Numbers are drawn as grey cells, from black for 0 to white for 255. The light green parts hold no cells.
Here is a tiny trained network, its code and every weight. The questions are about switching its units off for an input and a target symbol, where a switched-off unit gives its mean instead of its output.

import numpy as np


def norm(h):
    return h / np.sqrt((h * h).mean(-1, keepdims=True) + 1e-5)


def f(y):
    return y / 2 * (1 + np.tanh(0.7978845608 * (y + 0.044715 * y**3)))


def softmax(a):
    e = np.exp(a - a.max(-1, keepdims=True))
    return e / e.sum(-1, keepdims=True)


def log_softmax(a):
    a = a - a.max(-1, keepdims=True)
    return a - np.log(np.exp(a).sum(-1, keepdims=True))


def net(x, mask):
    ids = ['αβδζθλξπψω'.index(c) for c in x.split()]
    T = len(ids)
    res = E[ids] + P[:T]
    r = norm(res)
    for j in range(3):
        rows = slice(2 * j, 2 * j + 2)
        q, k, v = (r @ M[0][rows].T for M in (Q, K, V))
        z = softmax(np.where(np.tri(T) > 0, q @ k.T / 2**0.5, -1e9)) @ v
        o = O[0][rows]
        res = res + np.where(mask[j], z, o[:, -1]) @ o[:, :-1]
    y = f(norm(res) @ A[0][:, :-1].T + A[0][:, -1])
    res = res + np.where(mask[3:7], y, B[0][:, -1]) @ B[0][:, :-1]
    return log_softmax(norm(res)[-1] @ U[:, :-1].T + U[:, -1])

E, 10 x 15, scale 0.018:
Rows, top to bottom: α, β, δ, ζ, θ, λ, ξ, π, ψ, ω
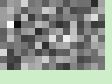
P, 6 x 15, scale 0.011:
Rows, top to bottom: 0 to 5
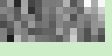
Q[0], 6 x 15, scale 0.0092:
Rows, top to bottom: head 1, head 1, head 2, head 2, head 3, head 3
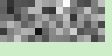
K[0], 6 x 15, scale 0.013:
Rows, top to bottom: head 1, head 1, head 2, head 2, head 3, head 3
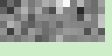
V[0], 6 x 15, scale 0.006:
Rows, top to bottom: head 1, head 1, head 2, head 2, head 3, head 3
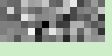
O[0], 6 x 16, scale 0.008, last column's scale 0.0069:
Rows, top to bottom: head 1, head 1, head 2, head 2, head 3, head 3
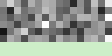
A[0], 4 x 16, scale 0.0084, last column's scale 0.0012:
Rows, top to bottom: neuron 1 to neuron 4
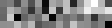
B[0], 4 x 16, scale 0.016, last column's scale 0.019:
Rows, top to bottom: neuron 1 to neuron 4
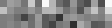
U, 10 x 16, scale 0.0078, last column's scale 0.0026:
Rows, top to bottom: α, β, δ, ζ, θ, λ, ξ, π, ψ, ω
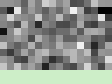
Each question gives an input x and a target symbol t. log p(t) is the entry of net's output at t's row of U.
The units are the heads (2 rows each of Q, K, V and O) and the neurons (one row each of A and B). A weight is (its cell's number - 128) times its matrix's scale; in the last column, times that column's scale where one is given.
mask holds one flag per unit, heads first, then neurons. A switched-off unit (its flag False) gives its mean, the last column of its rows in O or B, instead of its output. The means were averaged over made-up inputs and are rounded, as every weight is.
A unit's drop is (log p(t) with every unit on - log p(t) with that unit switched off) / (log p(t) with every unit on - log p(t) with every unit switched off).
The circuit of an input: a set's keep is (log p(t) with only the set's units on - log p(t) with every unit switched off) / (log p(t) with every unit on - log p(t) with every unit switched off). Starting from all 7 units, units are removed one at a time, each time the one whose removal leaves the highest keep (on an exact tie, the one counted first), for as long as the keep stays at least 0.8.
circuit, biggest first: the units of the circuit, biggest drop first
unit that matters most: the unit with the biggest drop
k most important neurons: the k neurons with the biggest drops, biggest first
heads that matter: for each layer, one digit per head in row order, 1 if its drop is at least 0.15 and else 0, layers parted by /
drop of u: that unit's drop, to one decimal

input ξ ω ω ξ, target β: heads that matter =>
110
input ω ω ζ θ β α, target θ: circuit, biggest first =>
(head 3; neuron 1)
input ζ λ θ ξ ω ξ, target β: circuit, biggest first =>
(neuron 2; head 2; head 1)
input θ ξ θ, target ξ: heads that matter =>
101
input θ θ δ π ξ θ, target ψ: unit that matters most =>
head 1
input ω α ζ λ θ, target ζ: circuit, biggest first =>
(head 3; neuron 2; neuron 1)
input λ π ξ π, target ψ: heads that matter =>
000
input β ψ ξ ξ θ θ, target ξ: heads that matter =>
001
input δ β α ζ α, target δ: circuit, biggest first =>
(neuron 1; neuron 2; head 2)
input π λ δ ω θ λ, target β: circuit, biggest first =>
(neuron 2; head 2; neuron 1; head 1)
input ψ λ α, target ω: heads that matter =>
010
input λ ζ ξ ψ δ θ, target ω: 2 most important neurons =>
(neuron 1; neuron 4)
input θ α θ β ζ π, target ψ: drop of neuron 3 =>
0.1
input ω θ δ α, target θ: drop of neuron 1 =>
0.5
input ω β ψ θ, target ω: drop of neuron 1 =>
0.3
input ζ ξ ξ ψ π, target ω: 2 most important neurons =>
(neuron 1; neuron 4)
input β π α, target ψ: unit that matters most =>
head 2
